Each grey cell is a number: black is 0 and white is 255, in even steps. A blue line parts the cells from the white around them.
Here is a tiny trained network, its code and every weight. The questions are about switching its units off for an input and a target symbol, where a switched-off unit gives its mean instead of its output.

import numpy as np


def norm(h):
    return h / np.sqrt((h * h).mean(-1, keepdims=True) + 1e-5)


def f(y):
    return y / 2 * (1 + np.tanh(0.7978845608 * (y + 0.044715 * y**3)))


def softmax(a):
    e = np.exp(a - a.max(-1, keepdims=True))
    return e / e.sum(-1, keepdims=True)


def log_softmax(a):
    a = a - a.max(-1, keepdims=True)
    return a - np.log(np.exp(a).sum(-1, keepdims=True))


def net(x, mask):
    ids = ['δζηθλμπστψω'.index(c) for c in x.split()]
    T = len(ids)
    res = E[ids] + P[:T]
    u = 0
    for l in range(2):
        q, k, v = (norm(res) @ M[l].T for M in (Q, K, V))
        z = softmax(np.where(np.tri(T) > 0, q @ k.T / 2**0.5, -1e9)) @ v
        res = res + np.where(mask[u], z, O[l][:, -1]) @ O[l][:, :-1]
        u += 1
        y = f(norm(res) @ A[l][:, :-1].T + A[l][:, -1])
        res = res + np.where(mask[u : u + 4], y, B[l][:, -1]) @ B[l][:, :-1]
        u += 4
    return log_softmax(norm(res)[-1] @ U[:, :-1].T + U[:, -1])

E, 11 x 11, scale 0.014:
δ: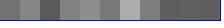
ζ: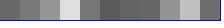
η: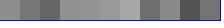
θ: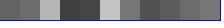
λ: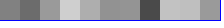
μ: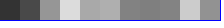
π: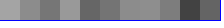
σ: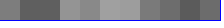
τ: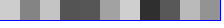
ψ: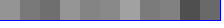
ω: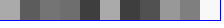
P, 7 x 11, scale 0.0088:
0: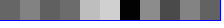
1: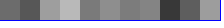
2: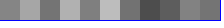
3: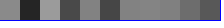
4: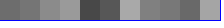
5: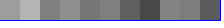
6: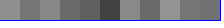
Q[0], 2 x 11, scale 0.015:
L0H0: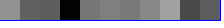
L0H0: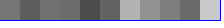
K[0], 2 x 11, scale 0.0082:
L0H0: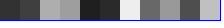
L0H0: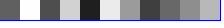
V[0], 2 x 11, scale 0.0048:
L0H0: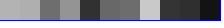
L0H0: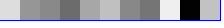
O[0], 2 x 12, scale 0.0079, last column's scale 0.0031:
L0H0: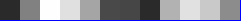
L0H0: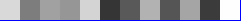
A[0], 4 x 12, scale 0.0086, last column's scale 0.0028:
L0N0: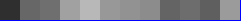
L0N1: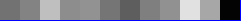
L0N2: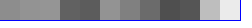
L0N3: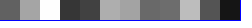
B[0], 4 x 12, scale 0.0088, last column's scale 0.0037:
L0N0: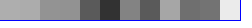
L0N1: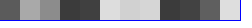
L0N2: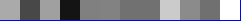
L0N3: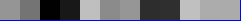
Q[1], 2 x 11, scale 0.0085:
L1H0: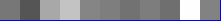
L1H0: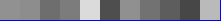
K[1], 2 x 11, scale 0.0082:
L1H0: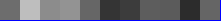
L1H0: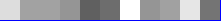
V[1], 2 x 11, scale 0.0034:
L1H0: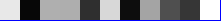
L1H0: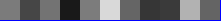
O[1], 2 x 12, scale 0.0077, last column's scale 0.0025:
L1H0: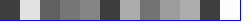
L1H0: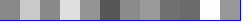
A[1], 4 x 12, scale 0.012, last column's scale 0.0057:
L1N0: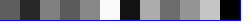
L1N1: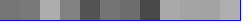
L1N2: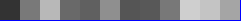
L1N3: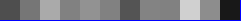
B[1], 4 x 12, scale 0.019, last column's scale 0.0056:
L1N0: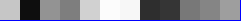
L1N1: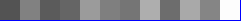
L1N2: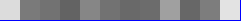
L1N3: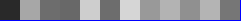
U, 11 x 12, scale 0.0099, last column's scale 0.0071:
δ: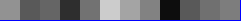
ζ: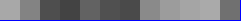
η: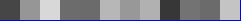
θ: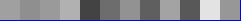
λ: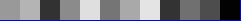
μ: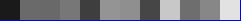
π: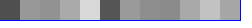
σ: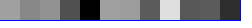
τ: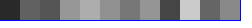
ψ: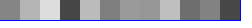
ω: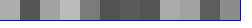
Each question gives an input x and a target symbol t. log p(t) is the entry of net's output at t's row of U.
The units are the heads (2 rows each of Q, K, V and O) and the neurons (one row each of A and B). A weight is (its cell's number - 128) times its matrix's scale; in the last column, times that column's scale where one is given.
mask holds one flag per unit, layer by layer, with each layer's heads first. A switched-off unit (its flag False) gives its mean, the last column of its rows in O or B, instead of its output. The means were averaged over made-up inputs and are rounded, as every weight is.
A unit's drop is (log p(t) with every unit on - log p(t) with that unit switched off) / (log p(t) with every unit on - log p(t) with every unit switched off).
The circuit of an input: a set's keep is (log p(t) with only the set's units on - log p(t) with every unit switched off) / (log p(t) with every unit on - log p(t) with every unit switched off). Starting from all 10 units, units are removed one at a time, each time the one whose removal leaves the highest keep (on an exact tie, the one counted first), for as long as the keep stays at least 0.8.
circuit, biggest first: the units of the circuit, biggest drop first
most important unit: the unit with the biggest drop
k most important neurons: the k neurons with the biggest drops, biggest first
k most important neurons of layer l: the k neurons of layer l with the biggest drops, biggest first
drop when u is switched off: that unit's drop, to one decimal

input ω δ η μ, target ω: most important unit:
L0H0
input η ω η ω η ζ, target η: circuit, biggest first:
L0N1, L1N2
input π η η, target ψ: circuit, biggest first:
L0H0, L1N2, L0N1, L1N3
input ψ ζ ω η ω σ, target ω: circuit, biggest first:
L0H0, L1N1
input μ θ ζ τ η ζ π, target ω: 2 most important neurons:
L0N1, L1N1
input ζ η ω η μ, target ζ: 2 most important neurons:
L1N2, L1N1
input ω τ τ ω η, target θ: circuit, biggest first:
L1H0, L1N1
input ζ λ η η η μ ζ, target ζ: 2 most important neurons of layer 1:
L1N2, L1N1
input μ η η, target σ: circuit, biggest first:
L1N1, L1N0
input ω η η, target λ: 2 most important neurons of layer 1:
L1N2, L1N0
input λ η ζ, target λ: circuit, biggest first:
L0H0, L1H0
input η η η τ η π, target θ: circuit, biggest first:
L1H0, L1N1, L0N3
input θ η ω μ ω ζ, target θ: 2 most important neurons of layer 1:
L1N2, L1N1
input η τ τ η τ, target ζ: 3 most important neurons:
L1N0, L0N1, L0N2
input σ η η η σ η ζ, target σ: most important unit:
L0N1
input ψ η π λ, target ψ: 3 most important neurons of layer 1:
L1N2, L1N3, L1N0
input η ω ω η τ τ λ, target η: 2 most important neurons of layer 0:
L0N1, L0N2
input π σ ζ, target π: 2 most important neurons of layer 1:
L1N3, L1N1
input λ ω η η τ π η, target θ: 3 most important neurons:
L1N1, L0N3, L0N1
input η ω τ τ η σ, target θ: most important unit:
L1H0
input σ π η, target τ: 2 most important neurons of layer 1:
L1N1, L1N2
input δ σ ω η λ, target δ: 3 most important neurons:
L0N0, L0N1, L1N0
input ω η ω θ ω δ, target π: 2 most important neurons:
L1N2, L0N1
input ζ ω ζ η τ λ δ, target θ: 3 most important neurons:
L1N1, L0N3, L0N1
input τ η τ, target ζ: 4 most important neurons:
L0N1, L1N0, L0N2, L1N2
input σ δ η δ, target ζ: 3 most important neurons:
L1N2, L1N1, L1N0
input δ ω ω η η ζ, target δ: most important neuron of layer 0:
L0N0
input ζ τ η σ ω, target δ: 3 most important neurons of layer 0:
L0N0, L0N1, L0N2
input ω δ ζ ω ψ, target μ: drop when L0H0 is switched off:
0.4
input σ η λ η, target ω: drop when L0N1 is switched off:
0.1
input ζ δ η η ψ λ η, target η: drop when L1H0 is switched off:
0.0
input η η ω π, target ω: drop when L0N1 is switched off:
0.2
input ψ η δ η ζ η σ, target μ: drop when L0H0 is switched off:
0.6
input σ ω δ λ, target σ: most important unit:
L0N1
